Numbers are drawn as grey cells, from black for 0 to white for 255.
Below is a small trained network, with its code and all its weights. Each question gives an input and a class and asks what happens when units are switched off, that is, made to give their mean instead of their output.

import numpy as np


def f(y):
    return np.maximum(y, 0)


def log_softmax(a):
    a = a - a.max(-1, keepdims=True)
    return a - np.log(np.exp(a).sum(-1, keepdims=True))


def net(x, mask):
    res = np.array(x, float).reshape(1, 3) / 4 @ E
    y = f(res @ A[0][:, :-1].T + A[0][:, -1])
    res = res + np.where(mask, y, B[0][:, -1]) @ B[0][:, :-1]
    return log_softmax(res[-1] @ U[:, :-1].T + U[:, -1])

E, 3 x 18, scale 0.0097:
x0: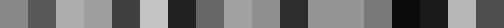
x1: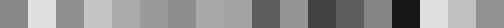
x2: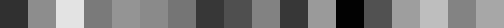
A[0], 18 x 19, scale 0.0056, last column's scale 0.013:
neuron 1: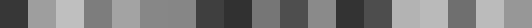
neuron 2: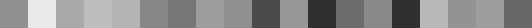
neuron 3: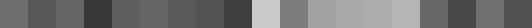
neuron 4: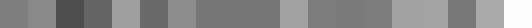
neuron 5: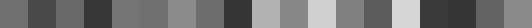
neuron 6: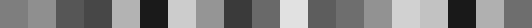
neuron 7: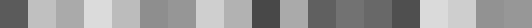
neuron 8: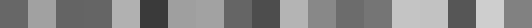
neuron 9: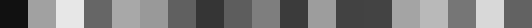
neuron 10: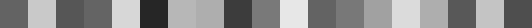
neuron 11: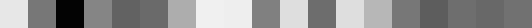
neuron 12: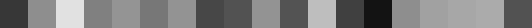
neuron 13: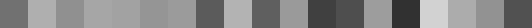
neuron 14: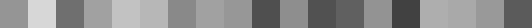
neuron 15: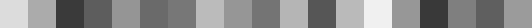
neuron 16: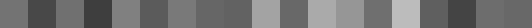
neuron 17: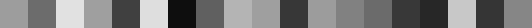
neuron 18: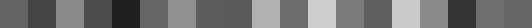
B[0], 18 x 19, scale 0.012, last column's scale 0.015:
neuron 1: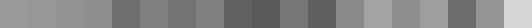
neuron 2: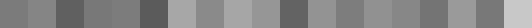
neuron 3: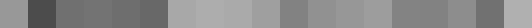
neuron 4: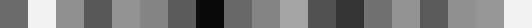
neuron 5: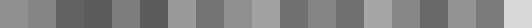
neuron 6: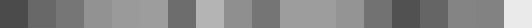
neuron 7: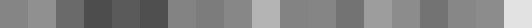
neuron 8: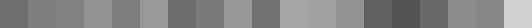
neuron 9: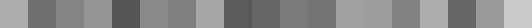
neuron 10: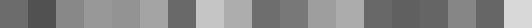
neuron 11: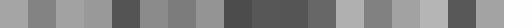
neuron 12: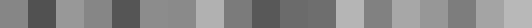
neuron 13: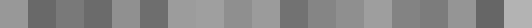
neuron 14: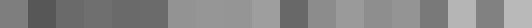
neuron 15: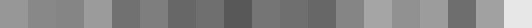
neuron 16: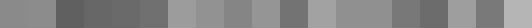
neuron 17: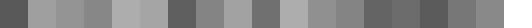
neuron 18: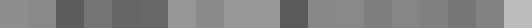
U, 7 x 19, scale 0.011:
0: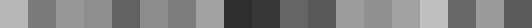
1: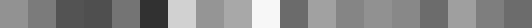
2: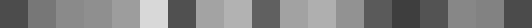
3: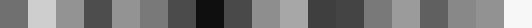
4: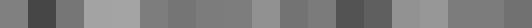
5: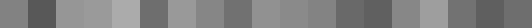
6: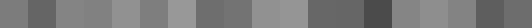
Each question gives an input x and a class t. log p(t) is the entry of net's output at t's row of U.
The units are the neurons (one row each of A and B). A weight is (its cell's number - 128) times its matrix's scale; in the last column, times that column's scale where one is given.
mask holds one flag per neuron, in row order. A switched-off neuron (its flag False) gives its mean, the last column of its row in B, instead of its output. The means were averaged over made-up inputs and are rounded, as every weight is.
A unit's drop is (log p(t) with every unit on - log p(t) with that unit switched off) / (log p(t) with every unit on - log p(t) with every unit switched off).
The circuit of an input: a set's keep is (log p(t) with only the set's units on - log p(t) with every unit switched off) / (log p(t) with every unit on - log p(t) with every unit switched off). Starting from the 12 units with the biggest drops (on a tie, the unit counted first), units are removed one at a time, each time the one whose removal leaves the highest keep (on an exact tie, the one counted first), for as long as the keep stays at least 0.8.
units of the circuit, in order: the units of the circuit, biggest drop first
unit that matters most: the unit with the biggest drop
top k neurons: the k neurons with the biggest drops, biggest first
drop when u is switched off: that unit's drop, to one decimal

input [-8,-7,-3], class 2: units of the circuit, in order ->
[neuron 6]
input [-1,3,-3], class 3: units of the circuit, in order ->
[neuron 9; neuron 10; neuron 3]
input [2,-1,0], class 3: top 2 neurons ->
[neuron 10; neuron 6]
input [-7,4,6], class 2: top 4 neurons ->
[neuron 6; neuron 10; neuron 8; neuron 11]
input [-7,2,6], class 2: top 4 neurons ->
[neuron 6; neuron 10; neuron 8; neuron 11]
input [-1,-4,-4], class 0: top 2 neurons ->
[neuron 11; neuron 7]
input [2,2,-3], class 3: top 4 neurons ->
[neuron 9; neuron 12; neuron 10; neuron 1]
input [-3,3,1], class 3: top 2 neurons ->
[neuron 4; neuron 3]
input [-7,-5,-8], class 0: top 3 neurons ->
[neuron 11; neuron 15; neuron 17]
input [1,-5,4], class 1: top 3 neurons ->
[neuron 11; neuron 5; neuron 15]
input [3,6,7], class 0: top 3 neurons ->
[neuron 9; neuron 1; neuron 12]
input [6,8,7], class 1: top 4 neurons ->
[neuron 7; neuron 2; neuron 11; neuron 13]
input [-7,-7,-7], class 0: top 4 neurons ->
[neuron 11; neuron 15; neuron 17; neuron 7]
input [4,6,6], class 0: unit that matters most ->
neuron 9
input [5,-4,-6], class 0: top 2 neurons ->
[neuron 11; neuron 4]
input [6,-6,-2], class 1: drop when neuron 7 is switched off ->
-0.1
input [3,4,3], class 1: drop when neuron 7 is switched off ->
0.2
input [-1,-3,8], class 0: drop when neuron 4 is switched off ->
0.0
